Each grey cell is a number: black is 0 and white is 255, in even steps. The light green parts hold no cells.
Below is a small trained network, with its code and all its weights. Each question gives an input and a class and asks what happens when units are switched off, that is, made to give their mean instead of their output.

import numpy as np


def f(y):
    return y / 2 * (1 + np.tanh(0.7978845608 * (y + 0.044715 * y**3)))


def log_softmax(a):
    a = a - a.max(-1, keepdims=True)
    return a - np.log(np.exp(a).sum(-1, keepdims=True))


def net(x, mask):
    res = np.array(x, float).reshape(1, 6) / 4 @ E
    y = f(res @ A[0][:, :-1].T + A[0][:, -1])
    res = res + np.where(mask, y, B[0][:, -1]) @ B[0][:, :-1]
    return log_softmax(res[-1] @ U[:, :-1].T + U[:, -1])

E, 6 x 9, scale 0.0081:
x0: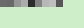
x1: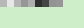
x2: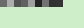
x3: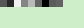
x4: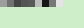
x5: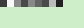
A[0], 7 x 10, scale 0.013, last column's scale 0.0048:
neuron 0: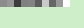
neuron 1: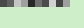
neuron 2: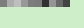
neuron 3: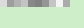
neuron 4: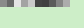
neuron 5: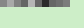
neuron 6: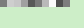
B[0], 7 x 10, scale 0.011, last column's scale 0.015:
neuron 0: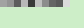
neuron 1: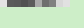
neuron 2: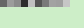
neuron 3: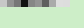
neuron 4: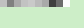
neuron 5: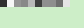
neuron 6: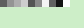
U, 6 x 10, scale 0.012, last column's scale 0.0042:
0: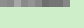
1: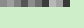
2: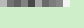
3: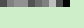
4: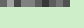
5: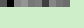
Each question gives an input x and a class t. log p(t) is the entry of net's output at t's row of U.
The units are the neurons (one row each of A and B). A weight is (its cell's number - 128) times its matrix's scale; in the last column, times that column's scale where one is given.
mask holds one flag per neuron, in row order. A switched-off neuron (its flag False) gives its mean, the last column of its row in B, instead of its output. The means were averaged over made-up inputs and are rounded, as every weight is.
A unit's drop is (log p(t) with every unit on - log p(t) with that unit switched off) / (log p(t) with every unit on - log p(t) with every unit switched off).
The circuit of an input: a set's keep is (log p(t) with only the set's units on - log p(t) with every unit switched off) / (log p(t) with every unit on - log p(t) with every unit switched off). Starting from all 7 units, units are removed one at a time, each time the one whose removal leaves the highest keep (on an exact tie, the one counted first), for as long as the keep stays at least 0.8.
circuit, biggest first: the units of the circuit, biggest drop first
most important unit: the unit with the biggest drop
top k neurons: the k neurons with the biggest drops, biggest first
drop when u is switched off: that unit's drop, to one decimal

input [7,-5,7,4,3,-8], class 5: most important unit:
neuron 3
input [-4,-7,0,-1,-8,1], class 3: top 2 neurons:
(neuron 1; neuron 4)
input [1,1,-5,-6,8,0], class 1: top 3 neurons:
(neuron 3; neuron 6; neuron 4)
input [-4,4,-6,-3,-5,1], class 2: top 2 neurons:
(neuron 3; neuron 5)
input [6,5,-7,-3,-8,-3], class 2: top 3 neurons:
(neuron 3; neuron 1; neuron 5)
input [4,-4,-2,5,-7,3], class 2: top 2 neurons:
(neuron 1; neuron 5)
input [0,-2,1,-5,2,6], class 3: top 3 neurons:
(neuron 1; neuron 3; neuron 4)
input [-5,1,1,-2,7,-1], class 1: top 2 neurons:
(neuron 6; neuron 4)
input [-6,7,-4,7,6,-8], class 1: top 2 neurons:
(neuron 3; neuron 6)
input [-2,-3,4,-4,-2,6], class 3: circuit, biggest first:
(neuron 1; neuron 4)
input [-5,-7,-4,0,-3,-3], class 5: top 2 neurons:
(neuron 1; neuron 3)
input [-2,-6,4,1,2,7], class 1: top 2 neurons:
(neuron 6; neuron 0)
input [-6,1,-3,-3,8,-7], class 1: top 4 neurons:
(neuron 3; neuron 6; neuron 4; neuron 1)
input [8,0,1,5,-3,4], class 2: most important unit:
neuron 1
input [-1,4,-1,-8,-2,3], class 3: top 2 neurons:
(neuron 6; neuron 1)
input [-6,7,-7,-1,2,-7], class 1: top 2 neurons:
(neuron 3; neuron 6)
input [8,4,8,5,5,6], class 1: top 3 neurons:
(neuron 2; neuron 1; neuron 0)
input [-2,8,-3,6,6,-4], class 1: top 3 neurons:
(neuron 3; neuron 6; neuron 2)
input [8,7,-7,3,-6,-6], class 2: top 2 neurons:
(neuron 1; neuron 3)
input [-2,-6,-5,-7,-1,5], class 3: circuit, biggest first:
(neuron 1)
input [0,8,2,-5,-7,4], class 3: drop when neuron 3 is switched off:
0.0
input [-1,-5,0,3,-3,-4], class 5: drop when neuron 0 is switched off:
0.1
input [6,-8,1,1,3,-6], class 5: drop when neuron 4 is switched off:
0.2
